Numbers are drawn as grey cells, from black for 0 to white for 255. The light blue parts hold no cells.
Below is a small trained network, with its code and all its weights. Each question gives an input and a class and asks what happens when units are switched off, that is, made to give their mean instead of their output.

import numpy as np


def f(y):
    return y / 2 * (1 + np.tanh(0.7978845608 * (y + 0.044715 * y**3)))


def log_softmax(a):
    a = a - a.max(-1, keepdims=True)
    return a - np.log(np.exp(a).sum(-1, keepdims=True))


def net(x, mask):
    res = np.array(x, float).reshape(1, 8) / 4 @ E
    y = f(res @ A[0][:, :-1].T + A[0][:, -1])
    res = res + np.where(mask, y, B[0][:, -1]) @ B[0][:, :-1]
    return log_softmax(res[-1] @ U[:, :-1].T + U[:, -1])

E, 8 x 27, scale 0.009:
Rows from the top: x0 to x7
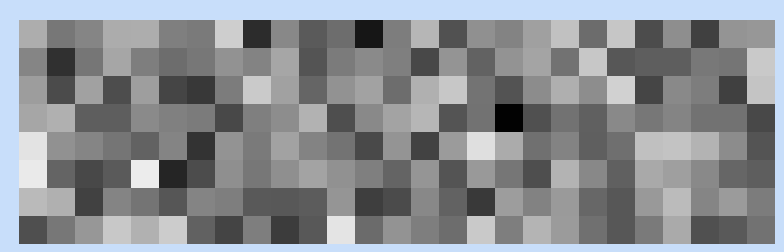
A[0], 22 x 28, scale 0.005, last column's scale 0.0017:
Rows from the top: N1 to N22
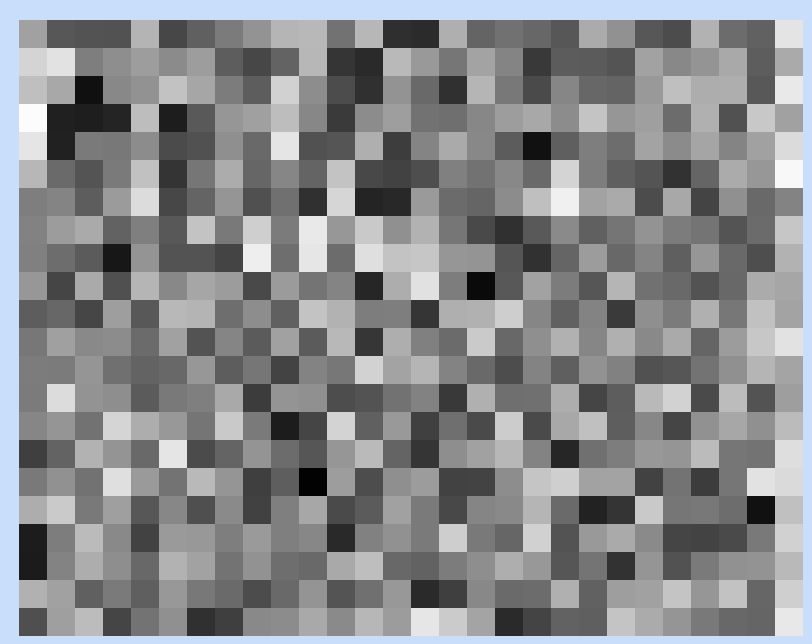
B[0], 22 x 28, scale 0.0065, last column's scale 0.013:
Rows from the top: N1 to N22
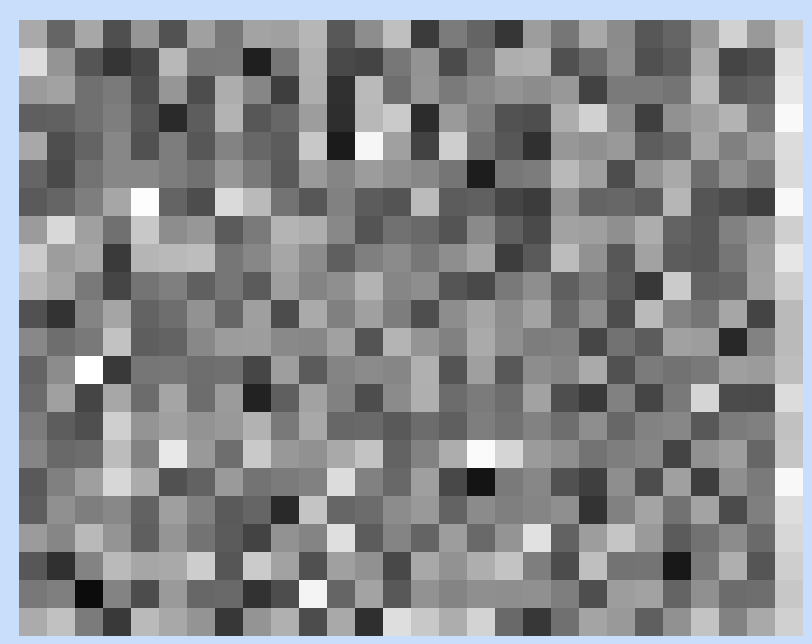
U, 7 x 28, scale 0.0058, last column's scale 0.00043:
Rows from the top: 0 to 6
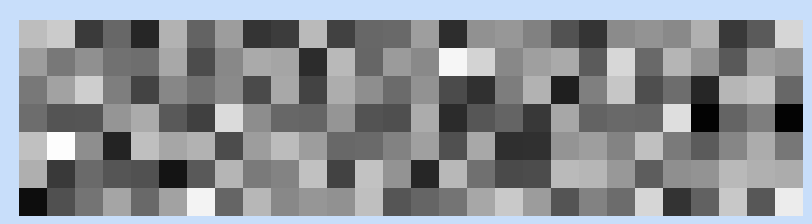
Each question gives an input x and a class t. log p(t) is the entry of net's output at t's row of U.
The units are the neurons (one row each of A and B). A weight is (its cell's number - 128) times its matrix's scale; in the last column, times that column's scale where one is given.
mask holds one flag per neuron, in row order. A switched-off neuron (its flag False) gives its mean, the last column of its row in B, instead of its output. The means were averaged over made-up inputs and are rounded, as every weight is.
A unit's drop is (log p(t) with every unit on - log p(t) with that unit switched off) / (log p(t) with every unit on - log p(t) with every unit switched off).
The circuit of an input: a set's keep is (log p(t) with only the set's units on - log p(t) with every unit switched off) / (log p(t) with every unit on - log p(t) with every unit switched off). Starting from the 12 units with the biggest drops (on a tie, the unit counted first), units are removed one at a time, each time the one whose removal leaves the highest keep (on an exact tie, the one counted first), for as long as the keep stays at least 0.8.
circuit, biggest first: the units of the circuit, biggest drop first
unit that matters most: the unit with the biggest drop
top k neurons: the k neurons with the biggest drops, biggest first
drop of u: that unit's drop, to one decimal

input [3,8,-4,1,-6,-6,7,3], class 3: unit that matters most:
N7
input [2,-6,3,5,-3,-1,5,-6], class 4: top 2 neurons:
[N8; N22]
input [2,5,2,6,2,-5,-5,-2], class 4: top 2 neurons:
[N17; N22]
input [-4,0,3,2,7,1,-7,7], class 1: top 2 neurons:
[N16; N8]
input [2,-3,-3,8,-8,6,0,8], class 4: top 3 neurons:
[N8; N22; N9]
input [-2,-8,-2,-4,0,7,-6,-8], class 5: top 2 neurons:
[N4; N5]
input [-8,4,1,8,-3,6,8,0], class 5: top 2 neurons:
[N4; N5]
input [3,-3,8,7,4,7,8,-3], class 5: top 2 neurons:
[N4; N5]
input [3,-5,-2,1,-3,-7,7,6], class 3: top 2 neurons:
[N17; N7]
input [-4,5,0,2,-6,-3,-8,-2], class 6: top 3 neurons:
[N20; N19; N16]
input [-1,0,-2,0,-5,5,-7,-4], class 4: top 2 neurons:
[N9; N8]
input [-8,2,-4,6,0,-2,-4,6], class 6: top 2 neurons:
[N20; N16]
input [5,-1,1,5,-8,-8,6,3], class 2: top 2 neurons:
[N19; N13]
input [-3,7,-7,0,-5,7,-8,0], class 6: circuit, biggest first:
[N20]
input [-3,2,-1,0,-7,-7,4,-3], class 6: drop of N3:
-0.1
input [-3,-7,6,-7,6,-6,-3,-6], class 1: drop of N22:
0.1
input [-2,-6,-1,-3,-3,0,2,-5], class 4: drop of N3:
0.1
